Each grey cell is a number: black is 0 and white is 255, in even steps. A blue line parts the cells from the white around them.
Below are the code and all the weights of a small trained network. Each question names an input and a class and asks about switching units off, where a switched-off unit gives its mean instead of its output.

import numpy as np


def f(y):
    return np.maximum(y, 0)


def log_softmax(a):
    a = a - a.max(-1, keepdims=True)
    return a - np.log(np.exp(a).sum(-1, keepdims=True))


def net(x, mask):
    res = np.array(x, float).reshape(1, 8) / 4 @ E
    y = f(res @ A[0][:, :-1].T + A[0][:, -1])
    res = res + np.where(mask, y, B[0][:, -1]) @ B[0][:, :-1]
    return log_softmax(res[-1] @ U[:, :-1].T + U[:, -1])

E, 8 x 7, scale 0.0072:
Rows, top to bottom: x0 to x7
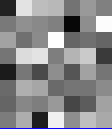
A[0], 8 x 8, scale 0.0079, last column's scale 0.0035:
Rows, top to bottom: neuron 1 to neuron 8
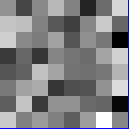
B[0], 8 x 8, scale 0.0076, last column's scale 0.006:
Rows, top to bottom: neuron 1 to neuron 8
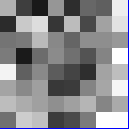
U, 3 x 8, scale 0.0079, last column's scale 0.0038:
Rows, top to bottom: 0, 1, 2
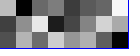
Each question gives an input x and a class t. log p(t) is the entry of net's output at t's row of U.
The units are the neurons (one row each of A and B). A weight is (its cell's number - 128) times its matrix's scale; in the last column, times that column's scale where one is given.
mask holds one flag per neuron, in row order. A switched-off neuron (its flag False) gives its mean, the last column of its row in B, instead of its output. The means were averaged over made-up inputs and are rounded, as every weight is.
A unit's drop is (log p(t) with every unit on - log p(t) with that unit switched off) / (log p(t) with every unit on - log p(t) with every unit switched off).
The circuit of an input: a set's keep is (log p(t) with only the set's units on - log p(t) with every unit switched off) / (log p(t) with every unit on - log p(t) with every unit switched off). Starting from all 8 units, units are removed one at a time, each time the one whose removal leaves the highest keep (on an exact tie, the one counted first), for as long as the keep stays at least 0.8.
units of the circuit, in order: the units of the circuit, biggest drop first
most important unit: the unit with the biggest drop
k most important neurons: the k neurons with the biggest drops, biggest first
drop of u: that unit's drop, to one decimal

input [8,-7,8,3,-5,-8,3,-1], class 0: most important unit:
neuron 5
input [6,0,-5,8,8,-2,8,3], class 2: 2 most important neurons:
(neuron 8; neuron 2)
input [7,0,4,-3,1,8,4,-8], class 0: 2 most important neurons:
(neuron 8; neuron 5)
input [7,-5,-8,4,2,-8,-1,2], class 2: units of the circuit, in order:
(neuron 8; neuron 6)
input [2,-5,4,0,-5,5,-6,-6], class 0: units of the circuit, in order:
(neuron 8; neuron 2)
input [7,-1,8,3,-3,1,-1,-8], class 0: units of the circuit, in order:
(neuron 8; neuron 5)
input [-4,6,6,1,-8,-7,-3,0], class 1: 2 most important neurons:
(neuron 8; neuron 2)
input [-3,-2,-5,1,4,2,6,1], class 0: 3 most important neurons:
(neuron 8; neuron 2; neuron 4)
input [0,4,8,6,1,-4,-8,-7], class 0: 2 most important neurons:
(neuron 8; neuron 2)
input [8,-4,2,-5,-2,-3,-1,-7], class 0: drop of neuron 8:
0.1
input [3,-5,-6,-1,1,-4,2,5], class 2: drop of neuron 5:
0.2
